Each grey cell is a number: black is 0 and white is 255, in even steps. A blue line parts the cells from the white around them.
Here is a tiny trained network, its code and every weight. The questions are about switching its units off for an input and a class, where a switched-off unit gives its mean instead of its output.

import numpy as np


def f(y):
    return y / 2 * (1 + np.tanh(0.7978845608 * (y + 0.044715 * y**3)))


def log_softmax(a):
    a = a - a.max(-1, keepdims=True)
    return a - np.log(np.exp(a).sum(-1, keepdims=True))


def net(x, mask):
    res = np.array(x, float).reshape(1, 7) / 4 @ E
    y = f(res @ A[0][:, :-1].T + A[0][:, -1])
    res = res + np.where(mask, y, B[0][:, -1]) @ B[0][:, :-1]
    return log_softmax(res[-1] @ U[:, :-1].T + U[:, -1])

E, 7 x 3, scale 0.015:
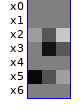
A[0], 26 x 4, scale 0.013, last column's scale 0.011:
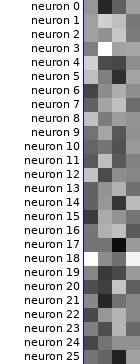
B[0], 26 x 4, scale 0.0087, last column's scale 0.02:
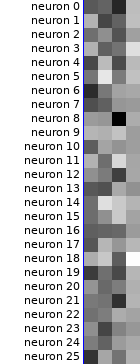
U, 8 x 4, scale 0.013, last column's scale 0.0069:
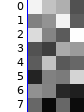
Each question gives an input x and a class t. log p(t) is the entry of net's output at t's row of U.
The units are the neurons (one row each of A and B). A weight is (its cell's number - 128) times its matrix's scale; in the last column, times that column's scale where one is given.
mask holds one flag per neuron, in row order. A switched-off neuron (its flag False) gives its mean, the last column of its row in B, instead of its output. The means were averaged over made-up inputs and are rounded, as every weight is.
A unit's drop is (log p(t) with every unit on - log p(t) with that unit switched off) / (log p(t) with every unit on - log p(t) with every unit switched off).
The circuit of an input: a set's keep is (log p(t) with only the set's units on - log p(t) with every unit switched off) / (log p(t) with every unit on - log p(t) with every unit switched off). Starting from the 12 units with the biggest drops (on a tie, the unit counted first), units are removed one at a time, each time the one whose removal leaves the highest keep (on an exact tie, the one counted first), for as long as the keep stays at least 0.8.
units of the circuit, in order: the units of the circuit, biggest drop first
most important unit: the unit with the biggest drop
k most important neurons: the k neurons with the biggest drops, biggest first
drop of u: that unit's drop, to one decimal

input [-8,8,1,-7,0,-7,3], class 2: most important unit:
neuron 1
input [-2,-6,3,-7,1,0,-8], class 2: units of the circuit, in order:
[neuron 1; neuron 3]
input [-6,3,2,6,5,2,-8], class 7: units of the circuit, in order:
[neuron 18; neuron 5]
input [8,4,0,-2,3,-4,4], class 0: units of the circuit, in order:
[neuron 0; neuron 19]
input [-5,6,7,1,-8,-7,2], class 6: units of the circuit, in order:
[neuron 4; neuron 8]
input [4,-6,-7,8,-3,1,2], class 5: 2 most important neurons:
[neuron 18; neuron 19]
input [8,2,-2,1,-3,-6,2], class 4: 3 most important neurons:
[neuron 4; neuron 5; neuron 11]
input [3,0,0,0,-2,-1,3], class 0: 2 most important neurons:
[neuron 0; neuron 19]
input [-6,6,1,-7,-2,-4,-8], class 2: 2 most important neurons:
[neuron 1; neuron 14]
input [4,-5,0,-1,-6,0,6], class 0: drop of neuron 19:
0.2
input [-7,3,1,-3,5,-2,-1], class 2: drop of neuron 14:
0.3
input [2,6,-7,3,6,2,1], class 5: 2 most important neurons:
[neuron 18; neuron 8]
